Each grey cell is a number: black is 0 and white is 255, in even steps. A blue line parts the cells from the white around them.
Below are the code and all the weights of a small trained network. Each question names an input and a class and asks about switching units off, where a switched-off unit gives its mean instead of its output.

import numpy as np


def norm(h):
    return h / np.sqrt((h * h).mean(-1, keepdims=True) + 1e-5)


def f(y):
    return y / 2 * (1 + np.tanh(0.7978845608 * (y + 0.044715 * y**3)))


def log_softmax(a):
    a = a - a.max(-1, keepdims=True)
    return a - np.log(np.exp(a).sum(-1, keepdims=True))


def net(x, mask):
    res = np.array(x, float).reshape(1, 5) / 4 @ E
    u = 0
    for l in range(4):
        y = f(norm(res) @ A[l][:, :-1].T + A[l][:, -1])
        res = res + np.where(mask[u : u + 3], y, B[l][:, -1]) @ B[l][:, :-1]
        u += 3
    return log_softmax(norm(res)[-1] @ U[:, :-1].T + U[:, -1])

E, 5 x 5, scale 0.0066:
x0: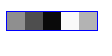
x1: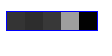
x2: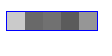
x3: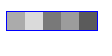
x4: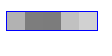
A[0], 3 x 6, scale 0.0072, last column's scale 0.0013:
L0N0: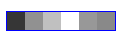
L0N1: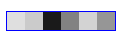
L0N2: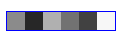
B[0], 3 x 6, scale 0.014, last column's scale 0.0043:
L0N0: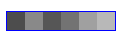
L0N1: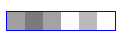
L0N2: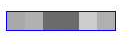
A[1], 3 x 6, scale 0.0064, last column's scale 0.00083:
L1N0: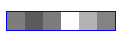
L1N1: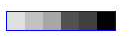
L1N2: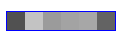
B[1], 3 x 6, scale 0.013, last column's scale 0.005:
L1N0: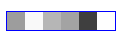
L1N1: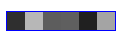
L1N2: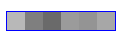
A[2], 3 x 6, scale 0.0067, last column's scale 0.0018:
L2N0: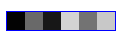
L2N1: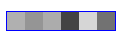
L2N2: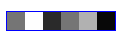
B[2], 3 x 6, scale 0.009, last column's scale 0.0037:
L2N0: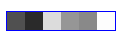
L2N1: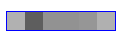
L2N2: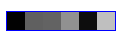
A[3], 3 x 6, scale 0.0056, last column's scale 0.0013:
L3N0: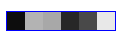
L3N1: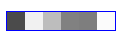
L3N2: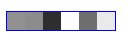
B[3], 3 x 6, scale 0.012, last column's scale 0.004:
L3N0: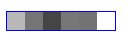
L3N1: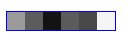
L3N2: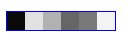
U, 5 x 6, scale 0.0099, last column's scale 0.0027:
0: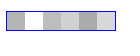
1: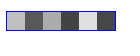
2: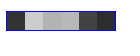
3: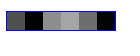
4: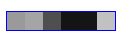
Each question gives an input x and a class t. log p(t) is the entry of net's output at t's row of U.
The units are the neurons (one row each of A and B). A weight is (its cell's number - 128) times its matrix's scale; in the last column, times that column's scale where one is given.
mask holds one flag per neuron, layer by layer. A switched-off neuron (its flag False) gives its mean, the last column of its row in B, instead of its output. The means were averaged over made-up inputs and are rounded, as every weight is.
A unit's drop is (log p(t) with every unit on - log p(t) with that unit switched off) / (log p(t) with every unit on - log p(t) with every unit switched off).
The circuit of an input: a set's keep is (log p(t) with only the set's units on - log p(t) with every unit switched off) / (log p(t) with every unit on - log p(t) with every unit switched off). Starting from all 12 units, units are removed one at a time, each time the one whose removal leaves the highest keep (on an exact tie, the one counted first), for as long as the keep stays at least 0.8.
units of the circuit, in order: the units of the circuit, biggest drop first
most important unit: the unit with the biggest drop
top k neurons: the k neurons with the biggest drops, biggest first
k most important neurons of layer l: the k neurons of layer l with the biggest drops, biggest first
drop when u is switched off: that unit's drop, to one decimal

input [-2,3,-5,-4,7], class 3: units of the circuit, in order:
L0N1, L2N0, L3N2
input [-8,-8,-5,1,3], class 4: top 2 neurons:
L1N1, L0N1
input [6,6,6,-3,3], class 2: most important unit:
L3N2
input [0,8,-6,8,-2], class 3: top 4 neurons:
L1N0, L2N0, L0N1, L1N1
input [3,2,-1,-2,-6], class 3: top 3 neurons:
L0N1, L1N0, L2N0
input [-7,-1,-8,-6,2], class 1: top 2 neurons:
L1N0, L1N1
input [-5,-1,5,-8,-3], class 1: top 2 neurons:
L1N0, L0N2
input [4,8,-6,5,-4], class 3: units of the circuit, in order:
L2N0, L0N1, L1N0
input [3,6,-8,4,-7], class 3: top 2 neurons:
L2N0, L1N0
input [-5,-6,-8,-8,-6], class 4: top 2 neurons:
L0N1, L2N0
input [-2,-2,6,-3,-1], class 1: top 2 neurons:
L1N0, L0N1
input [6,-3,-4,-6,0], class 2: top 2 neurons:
L1N0, L0N0
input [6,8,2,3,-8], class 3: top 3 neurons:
L0N1, L2N0, L1N0
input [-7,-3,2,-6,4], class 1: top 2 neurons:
L1N0, L2N1
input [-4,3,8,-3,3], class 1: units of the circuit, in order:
L1N0, L0N2
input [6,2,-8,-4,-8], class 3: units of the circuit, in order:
L0N1, L2N0, L1N0
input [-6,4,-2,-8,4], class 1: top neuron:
L0N2
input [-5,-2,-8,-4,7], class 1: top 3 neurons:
L0N1, L1N0, L1N1
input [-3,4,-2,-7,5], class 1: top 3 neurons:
L0N1, L1N0, L0N2
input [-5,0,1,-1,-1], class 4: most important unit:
L1N1
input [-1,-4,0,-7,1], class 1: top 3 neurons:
L0N1, L1N0, L3N2
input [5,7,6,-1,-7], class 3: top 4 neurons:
L0N1, L1N0, L2N0, L3N1
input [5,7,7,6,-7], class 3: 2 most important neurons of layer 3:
L3N1, L3N0
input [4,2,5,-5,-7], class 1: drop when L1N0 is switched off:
1.0
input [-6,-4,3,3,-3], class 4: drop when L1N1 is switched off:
0.1
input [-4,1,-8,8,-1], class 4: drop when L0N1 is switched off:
0.2
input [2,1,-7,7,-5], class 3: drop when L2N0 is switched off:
0.5
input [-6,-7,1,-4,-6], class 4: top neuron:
L1N1
